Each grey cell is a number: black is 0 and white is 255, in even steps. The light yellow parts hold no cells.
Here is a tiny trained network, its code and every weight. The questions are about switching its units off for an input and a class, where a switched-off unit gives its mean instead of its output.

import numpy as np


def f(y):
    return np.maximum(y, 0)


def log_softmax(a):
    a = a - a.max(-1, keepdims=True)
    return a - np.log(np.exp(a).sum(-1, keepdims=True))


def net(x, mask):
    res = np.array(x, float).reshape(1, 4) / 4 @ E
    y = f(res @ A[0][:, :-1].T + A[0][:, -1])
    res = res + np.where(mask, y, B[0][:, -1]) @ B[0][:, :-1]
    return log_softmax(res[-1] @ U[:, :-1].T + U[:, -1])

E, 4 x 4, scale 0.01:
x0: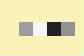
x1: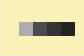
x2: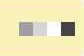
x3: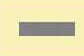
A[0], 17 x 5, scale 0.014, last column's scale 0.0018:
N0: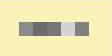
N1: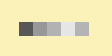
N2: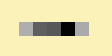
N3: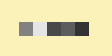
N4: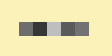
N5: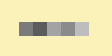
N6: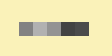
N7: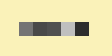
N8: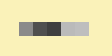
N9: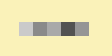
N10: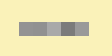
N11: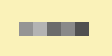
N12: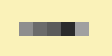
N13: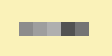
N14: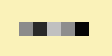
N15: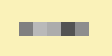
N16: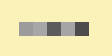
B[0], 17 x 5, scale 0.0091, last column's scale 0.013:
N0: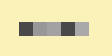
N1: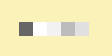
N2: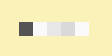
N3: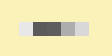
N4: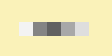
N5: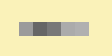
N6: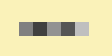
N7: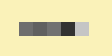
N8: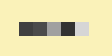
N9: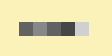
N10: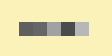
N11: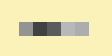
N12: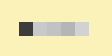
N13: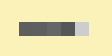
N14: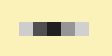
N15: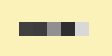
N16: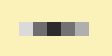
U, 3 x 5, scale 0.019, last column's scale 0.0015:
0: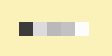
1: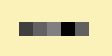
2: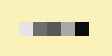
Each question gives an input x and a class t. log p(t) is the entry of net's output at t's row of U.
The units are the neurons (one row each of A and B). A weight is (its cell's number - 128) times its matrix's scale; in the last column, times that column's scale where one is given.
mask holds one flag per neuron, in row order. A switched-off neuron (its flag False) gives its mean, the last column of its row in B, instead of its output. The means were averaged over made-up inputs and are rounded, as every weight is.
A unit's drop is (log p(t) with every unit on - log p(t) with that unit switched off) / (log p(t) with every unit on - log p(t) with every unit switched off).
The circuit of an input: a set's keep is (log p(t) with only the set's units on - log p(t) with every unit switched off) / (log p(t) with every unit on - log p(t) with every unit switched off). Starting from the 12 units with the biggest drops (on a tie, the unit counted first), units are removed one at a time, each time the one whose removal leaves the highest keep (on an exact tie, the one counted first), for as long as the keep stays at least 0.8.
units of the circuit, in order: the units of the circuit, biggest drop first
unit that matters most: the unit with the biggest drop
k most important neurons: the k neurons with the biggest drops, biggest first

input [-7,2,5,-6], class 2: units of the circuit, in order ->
(N4)
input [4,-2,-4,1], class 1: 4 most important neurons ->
(N4, N8, N2, N14)
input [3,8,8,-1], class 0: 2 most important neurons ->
(N2, N12)
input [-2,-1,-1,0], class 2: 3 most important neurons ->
(N2, N12, N15)
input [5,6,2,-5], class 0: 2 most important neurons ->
(N2, N12)
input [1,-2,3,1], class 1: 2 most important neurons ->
(N2, N12)
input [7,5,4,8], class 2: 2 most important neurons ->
(N3, N1)
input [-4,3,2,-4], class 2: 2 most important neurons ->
(N1, N4)
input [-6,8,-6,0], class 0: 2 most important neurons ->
(N2, N12)
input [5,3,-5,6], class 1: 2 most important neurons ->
(N8, N4)
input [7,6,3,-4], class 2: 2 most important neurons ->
(N3, N1)
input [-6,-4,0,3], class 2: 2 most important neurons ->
(N14, N2)
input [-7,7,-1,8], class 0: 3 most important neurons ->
(N2, N12, N3)
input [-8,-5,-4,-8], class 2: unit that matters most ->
N14
